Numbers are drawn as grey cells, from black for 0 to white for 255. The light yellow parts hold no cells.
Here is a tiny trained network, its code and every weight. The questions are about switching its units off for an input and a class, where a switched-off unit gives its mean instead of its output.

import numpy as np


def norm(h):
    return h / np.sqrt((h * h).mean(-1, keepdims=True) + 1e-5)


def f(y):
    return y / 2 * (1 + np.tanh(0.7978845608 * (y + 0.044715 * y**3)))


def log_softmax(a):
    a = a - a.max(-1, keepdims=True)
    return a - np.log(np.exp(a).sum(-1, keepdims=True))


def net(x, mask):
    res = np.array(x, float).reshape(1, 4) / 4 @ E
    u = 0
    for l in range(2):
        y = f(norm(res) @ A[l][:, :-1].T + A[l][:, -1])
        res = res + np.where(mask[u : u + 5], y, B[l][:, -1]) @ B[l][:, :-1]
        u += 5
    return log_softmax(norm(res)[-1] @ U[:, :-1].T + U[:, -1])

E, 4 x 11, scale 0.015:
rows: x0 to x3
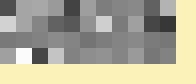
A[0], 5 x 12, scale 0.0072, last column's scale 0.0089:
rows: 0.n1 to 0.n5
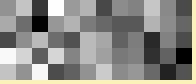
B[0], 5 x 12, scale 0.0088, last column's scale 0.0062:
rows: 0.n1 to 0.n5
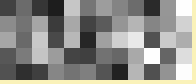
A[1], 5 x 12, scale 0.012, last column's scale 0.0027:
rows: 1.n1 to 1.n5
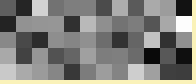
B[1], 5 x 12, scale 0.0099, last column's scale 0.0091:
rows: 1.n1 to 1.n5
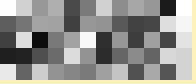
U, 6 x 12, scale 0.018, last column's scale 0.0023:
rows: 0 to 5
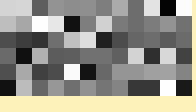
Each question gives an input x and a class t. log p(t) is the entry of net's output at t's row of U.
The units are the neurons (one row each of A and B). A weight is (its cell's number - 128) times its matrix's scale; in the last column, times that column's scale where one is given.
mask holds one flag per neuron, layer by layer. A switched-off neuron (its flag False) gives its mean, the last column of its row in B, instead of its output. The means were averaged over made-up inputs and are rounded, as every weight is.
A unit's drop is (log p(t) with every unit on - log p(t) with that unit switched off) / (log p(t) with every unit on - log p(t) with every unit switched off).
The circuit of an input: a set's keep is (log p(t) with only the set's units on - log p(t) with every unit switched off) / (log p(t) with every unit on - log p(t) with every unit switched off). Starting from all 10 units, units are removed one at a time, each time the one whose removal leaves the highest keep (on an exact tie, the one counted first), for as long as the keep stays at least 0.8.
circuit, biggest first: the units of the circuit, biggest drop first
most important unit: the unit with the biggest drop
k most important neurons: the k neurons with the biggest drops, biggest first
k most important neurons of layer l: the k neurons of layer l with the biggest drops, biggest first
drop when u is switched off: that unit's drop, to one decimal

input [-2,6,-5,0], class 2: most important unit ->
0.n5
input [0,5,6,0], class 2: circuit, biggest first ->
0.n5, 1.n3
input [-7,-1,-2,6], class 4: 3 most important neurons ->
0.n1, 0.n2, 1.n1
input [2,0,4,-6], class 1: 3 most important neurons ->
1.n1, 0.n1, 0.n5
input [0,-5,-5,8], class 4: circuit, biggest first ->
1.n2, 0.n2
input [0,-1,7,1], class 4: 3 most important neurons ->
1.n2, 0.n5, 1.n3
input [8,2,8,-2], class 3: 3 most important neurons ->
0.n3, 0.n4, 1.n3
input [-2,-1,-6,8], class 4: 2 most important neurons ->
0.n1, 1.n1
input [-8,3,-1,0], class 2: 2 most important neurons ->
1.n1, 0.n4
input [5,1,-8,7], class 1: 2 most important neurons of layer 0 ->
0.n4, 0.n5
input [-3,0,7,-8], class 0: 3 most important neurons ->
1.n1, 0.n1, 0.n5
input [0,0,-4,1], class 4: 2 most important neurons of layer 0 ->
0.n1, 0.n5
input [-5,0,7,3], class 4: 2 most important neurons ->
1.n1, 0.n2
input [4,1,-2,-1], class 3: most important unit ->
0.n3
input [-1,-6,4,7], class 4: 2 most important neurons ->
1.n2, 0.n2
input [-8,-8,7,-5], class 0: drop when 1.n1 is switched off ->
0.3
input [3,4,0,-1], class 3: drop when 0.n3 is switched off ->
0.2
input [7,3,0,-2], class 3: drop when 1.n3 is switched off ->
0.0
